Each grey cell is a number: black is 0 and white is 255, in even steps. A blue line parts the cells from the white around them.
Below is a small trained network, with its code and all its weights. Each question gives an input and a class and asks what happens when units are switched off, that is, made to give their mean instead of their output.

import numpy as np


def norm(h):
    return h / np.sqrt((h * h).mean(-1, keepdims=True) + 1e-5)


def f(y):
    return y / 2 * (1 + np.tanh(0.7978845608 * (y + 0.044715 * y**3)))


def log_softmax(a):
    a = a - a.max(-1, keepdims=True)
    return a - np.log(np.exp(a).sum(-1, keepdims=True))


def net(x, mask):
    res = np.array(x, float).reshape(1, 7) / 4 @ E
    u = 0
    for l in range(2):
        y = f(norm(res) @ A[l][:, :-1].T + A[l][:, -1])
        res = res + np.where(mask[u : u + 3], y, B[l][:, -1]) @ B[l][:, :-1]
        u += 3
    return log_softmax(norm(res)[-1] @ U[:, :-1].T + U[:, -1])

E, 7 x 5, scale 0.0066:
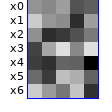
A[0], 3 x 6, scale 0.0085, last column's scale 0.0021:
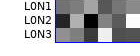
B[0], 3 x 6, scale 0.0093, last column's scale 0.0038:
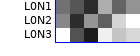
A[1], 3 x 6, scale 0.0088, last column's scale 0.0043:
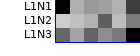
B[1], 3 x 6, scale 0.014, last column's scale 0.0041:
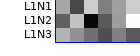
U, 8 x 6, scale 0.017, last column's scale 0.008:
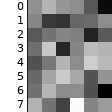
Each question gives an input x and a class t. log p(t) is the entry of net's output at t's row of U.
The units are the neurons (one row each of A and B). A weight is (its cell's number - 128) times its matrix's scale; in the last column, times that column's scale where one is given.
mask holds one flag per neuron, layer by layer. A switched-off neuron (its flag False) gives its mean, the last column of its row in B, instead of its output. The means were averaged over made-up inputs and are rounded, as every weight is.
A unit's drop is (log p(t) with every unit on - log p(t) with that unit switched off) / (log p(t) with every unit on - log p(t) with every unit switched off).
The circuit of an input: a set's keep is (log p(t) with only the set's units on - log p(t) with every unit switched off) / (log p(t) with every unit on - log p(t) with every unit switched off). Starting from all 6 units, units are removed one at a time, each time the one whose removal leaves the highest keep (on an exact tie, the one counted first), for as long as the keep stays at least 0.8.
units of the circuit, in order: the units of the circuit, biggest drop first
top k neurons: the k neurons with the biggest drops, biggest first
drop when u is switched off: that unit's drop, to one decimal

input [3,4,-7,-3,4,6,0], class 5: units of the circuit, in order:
[L1N2]
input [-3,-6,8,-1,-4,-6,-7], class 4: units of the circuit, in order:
[L1N2, L0N3]
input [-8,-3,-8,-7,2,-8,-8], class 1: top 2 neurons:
[L0N2, L1N1]
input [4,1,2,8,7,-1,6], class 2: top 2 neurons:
[L0N1, L1N1]
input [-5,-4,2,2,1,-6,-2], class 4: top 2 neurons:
[L1N2, L0N3]
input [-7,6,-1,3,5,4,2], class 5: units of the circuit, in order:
[L1N2, L0N2]
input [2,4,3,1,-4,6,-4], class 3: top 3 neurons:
[L1N2, L0N2, L1N1]
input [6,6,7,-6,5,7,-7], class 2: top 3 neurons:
[L0N3, L1N2, L0N2]
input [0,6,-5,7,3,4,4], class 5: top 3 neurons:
[L0N3, L0N2, L0N1]
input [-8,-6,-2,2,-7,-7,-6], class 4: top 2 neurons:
[L1N1, L0N3]
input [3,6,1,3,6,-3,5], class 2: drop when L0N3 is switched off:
0.4
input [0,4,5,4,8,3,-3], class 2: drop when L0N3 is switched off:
0.5
